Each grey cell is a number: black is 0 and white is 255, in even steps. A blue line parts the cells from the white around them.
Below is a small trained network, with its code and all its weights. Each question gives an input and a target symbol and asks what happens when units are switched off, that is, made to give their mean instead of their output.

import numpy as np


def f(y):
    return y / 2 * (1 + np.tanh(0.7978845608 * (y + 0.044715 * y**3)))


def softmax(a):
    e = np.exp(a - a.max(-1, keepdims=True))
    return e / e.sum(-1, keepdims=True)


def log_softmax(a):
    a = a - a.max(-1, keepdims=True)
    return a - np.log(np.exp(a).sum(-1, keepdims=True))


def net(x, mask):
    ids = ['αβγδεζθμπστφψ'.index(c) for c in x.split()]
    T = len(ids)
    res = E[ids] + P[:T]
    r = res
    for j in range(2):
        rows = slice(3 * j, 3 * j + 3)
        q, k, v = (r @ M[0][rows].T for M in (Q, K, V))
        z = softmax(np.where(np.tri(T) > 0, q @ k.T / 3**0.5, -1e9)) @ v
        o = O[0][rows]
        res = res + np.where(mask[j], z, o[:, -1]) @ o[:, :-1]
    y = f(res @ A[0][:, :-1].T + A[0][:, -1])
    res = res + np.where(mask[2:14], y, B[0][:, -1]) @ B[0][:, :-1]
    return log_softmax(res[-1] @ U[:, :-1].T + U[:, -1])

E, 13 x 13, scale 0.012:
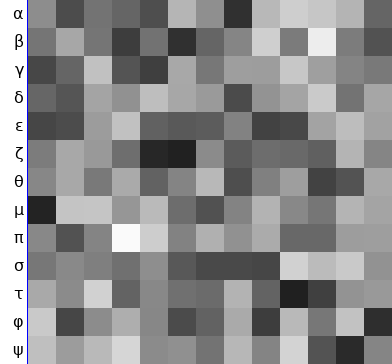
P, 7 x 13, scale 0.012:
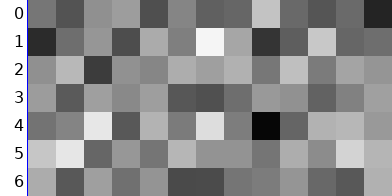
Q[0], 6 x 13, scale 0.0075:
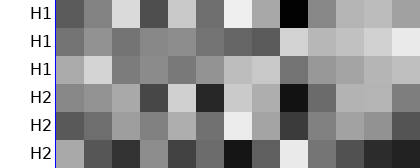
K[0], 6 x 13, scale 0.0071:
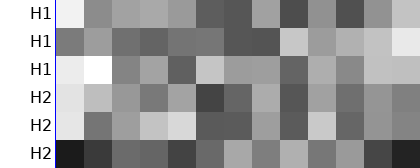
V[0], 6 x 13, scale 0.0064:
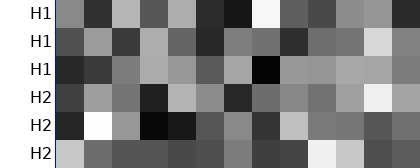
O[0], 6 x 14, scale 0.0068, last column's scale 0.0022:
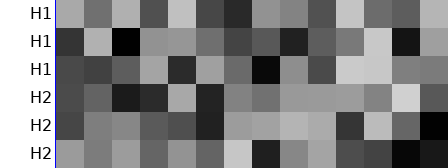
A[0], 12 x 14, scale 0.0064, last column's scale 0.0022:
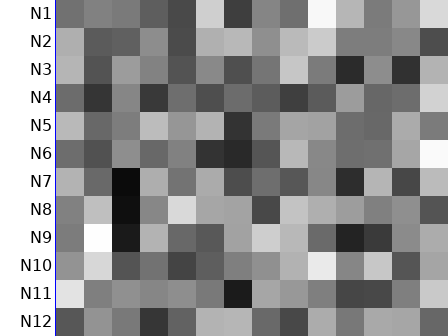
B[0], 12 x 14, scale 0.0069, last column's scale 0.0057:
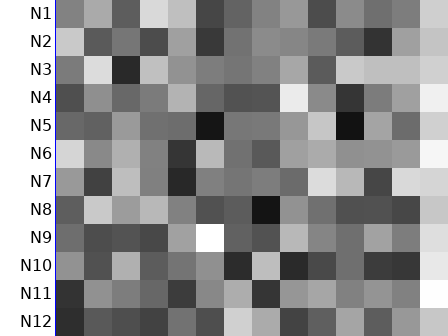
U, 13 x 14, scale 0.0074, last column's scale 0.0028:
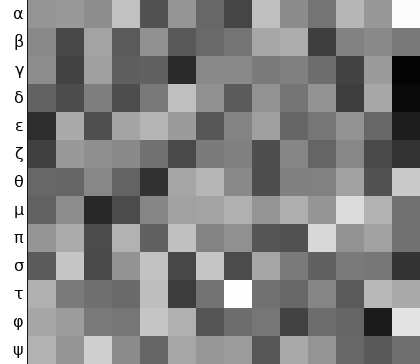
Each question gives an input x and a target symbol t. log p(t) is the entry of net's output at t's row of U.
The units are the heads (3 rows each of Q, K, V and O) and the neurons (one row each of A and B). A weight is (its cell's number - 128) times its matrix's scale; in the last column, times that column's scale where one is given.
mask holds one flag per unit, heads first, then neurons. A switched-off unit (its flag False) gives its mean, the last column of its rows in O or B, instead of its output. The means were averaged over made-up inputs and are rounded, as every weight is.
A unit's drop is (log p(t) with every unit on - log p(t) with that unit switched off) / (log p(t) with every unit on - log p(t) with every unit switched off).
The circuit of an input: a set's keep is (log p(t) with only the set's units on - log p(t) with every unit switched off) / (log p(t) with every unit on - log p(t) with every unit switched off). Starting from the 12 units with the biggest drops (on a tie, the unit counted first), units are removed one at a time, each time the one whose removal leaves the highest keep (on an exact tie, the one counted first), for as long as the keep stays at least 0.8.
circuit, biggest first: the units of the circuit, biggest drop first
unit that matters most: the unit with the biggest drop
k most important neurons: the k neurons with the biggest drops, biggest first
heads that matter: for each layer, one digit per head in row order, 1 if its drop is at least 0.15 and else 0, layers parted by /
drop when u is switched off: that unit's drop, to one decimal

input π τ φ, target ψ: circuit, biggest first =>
N7, H2
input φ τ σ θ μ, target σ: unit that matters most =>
H2
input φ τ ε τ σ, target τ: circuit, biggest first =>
H1, H2
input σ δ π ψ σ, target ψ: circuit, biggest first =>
H2, H1
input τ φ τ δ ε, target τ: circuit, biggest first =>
H1, H2
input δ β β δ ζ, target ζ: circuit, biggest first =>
H1, H2
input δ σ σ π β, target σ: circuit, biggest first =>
H2, N4, N10
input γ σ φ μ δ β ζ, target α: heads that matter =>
10
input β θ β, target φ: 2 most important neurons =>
N10, N9
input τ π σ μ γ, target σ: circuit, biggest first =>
H2, N4, H1
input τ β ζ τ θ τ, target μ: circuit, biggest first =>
H1, N9, H2, N11
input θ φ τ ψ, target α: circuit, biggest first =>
N3, H2
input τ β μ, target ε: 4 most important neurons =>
N8, N9, N10, N1
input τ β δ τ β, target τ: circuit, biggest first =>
H1
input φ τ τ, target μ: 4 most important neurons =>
N9, N11, N10, N8
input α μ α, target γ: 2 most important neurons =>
N2, N10
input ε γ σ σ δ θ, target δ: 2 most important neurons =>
N9, N7
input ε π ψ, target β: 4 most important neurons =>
N5, N2, N9, N3
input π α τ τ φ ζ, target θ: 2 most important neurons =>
N10, N7
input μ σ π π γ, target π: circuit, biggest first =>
H2
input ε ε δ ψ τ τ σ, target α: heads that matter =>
00
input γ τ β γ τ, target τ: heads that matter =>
01
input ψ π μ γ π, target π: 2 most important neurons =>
N4, N2
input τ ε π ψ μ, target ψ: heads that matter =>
11
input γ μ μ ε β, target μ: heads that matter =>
01
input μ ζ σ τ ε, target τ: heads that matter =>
10
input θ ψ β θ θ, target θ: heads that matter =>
11
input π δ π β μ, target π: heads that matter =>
01
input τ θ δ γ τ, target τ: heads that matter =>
01
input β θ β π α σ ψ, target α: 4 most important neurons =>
N3, N6, N12, N11
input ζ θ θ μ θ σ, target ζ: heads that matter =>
11
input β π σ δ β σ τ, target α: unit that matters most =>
N6
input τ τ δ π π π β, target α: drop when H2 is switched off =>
-0.1
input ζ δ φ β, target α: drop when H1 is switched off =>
0.5
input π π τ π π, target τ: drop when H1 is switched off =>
0.5
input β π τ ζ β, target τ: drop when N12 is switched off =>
0.0
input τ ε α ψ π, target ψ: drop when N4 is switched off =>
0.1
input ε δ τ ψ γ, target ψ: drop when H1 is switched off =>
0.5
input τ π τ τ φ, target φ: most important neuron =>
N7
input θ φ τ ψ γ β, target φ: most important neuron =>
N10
